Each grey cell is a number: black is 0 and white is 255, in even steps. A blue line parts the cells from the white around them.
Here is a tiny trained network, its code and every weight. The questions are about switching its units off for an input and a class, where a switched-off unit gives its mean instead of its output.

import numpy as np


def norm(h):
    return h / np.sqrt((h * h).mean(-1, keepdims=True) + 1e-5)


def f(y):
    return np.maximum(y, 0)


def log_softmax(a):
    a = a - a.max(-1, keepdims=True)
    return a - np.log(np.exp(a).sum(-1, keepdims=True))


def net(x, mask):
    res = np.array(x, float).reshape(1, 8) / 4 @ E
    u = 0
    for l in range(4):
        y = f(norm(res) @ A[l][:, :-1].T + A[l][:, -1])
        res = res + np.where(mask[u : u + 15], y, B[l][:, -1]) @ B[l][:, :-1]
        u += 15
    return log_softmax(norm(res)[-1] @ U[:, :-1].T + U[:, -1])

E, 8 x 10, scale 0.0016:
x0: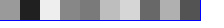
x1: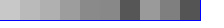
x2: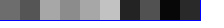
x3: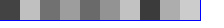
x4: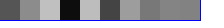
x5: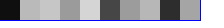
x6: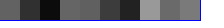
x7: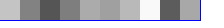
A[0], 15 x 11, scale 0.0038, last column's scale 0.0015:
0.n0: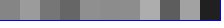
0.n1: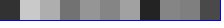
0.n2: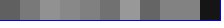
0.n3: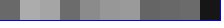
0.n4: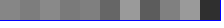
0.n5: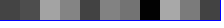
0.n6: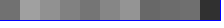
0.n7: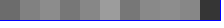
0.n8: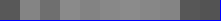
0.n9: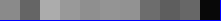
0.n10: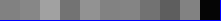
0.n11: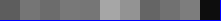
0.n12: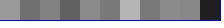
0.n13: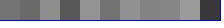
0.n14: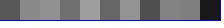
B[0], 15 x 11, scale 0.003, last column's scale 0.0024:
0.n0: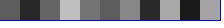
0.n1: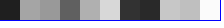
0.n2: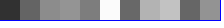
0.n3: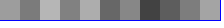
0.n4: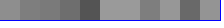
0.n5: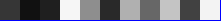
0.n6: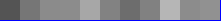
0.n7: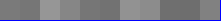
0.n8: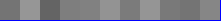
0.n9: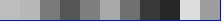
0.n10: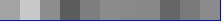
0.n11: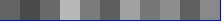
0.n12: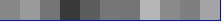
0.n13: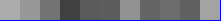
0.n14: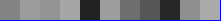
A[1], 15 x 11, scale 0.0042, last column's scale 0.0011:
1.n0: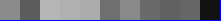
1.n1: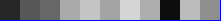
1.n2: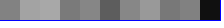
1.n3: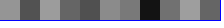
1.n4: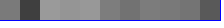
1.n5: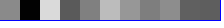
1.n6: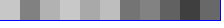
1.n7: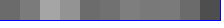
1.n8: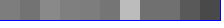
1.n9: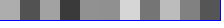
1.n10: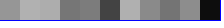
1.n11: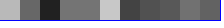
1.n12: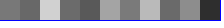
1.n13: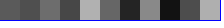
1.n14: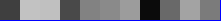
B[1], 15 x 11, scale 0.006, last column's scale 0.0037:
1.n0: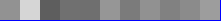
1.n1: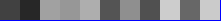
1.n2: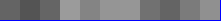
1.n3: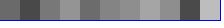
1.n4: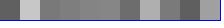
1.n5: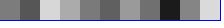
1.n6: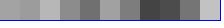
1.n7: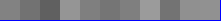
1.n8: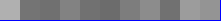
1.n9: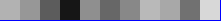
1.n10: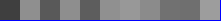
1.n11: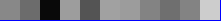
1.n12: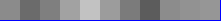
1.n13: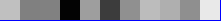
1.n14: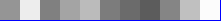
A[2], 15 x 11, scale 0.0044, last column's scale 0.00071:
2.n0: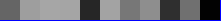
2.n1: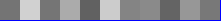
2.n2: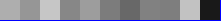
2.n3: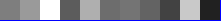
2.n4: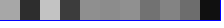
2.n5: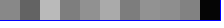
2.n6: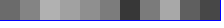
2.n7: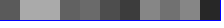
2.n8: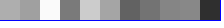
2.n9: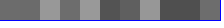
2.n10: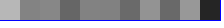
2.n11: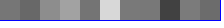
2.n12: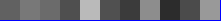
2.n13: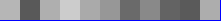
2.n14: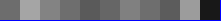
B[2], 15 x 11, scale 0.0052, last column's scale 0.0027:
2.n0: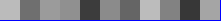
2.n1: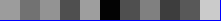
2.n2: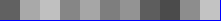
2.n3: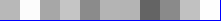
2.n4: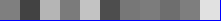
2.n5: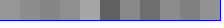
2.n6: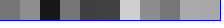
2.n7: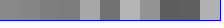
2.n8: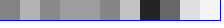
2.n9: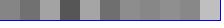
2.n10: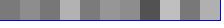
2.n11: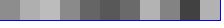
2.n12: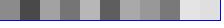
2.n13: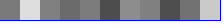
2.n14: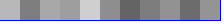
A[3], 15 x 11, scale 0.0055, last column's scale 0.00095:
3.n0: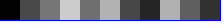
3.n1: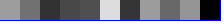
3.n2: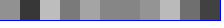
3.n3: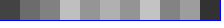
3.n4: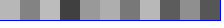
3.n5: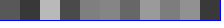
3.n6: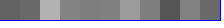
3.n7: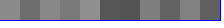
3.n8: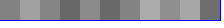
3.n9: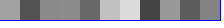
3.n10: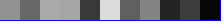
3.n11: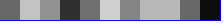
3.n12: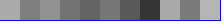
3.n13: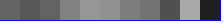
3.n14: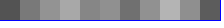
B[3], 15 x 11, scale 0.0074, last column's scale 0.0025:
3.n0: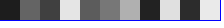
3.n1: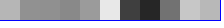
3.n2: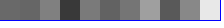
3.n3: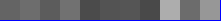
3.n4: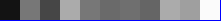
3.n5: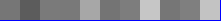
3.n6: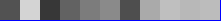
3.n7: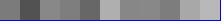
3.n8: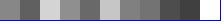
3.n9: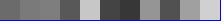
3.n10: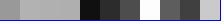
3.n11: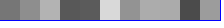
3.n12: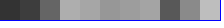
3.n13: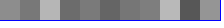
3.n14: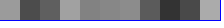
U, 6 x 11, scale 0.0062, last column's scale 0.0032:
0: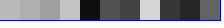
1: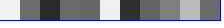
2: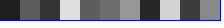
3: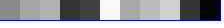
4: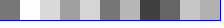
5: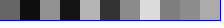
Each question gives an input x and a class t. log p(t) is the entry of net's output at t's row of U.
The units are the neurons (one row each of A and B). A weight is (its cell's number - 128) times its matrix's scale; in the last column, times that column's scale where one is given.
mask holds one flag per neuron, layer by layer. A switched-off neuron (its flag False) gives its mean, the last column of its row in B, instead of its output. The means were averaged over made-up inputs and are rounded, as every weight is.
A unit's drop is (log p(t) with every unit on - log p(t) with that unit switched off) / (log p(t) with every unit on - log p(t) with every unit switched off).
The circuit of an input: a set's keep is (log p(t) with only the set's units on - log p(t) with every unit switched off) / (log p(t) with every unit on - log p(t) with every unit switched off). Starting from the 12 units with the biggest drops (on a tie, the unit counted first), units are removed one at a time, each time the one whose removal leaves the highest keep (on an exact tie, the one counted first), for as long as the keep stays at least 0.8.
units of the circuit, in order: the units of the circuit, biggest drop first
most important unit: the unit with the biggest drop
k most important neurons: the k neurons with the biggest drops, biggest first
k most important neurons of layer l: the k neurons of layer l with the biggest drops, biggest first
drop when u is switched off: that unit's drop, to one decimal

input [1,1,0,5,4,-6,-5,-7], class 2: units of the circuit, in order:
[0.n5]
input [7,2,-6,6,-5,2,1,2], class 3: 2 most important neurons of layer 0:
[0.n5, 0.n12]
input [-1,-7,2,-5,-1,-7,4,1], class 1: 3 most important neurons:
[1.n11, 3.n1, 1.n1]
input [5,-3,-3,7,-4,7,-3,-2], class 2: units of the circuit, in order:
[1.n1, 3.n0, 1.n13]
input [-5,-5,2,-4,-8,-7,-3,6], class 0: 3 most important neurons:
[3.n10, 1.n13, 1.n9]
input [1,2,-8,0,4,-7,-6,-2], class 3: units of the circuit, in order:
[3.n11, 1.n9]
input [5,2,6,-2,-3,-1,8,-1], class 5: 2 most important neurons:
[1.n13, 1.n5]
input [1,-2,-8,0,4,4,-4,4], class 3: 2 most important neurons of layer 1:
[1.n9, 1.n10]
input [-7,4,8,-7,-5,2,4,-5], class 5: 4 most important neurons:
[1.n13, 2.n12, 1.n14, 2.n9]
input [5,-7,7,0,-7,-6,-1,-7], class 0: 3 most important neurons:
[3.n10, 1.n1, 1.n5]
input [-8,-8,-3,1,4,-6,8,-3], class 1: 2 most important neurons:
[3.n1, 1.n1]
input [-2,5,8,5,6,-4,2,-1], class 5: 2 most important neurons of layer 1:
[1.n11, 1.n3]
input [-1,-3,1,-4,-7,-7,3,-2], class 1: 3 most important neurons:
[3.n1, 1.n1, 1.n5]
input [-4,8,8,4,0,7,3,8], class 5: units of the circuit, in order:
[1.n13]
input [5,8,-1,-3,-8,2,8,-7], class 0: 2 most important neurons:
[1.n9, 1.n1]
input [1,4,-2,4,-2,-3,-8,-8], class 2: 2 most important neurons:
[0.n5, 3.n0]
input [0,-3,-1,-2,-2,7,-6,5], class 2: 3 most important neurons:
[1.n1, 1.n13, 1.n10]
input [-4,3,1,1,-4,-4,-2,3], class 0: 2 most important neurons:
[3.n10, 1.n13]
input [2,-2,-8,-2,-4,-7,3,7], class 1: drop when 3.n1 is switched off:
0.3
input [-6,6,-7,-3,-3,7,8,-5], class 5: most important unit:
1.n14
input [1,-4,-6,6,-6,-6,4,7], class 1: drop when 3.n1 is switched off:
0.1
